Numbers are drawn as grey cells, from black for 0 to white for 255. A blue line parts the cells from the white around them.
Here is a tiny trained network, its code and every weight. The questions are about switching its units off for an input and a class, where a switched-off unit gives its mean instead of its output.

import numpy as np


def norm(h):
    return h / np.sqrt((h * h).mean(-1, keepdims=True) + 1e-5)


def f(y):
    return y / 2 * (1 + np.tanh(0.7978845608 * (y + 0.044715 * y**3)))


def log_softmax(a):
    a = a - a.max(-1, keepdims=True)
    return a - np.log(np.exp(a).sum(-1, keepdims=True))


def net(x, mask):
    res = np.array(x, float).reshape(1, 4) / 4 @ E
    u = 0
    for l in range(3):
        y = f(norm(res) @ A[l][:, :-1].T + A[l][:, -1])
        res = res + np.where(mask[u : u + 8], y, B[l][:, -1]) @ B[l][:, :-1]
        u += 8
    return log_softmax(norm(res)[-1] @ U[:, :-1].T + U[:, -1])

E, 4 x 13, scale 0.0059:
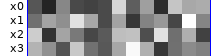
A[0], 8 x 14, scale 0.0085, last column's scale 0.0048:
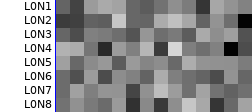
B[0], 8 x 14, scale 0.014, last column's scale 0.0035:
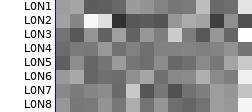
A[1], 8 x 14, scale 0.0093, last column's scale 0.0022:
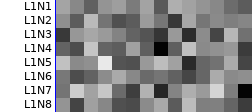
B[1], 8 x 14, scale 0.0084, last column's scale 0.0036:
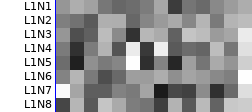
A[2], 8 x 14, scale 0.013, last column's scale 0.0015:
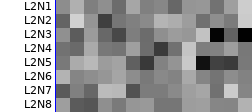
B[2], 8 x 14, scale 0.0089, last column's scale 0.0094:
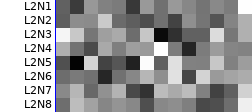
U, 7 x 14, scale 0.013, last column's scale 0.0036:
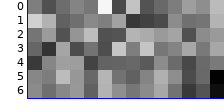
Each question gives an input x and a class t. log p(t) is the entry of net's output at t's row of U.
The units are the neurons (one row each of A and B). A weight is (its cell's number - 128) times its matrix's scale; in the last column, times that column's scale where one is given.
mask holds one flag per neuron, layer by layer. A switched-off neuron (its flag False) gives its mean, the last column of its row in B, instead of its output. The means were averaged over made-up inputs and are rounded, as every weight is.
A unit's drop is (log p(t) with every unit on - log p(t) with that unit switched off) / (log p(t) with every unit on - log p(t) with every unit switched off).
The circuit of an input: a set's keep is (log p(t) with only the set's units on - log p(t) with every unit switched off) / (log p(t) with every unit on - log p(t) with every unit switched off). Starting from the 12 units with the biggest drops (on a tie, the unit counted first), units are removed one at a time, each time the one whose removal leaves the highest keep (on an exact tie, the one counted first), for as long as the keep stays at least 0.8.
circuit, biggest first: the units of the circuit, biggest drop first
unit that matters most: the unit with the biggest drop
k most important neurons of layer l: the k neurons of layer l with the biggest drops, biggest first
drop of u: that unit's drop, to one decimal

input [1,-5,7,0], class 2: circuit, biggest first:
L1N8
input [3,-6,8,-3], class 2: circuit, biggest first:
L1N8; L1N2
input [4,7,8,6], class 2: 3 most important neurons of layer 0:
L0N6; L0N8; L0N5
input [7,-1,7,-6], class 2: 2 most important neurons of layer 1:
L1N2; L1N8
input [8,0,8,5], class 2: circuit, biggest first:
L1N8; L1N2; L2N7
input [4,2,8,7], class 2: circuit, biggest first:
L1N8; L2N7
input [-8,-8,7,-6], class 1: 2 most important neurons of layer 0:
L0N6; L0N3
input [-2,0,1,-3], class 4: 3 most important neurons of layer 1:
L1N6; L1N5; L1N4
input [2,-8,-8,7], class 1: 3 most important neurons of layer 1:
L1N4; L1N8; L1N2
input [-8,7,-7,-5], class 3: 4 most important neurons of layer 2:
L2N5; L2N1; L2N6; L2N3
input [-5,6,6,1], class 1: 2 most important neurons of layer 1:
L1N7; L1N3
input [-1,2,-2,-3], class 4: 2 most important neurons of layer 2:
L2N2; L2N1
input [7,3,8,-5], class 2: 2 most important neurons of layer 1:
L1N2; L1N8
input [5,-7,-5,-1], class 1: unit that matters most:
L2N3
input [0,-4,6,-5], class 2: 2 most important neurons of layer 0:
L0N7; L0N1
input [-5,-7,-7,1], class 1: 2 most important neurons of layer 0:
L0N5; L0N6
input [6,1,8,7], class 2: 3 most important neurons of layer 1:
L1N8; L1N2; L1N4
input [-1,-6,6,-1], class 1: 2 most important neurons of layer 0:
L0N6; L0N5
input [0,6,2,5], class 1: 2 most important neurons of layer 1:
L1N7; L1N4
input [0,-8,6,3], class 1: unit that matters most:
L2N3
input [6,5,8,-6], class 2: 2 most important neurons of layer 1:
L1N2; L1N8
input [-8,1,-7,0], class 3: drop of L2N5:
0.8
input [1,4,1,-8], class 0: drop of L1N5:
0.0
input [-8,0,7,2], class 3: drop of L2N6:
0.1
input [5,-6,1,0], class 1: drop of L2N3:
0.2
